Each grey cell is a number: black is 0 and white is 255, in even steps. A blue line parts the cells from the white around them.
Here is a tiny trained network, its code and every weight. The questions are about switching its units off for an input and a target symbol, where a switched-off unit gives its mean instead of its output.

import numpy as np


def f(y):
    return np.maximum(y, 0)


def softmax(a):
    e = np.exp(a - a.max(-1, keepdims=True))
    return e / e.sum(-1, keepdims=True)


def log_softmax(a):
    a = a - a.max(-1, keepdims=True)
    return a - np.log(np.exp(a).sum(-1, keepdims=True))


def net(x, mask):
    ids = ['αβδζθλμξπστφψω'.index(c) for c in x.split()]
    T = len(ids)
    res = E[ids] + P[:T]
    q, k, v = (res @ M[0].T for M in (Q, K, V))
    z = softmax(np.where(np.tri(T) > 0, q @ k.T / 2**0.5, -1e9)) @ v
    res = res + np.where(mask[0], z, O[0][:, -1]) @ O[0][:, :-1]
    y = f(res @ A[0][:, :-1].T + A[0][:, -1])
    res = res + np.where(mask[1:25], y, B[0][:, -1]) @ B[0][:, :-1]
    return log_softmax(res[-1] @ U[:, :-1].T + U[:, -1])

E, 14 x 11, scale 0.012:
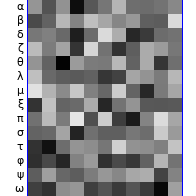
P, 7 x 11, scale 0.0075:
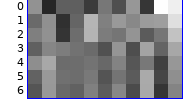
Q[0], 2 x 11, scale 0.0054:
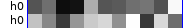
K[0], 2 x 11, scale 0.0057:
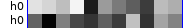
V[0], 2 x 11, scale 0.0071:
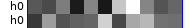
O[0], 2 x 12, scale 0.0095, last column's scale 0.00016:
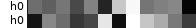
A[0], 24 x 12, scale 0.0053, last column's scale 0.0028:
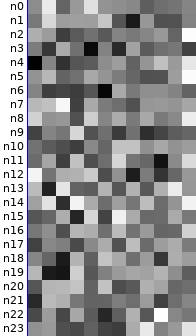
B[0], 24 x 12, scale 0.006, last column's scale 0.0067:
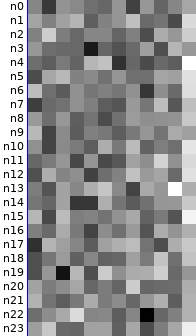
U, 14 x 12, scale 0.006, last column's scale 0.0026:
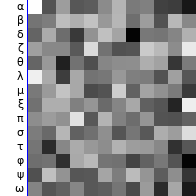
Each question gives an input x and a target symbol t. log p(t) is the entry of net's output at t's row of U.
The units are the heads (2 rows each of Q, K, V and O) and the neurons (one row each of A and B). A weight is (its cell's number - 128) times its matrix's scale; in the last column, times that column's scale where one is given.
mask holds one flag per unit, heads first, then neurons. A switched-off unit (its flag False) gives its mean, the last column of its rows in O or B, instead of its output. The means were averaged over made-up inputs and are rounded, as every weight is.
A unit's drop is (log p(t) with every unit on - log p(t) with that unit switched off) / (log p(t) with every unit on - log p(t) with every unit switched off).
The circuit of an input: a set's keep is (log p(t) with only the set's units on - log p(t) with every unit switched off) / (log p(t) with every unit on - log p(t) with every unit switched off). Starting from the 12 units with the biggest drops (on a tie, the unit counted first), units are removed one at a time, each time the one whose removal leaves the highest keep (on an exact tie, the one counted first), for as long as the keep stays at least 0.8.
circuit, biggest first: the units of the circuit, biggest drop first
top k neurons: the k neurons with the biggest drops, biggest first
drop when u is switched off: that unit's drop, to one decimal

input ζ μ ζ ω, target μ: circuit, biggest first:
h0, n12, n4
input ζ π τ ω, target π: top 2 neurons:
n1, n20
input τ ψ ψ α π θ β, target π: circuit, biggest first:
h0, n1
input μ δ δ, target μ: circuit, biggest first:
h0, n12, n4, n5
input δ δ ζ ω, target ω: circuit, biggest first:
n3, n9, n2, n15
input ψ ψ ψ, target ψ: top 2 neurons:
n17, n23
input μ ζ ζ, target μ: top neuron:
n12
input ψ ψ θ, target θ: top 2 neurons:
n19, n13
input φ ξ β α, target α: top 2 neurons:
n15, n6
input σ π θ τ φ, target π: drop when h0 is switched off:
1.1
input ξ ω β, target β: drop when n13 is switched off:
0.3
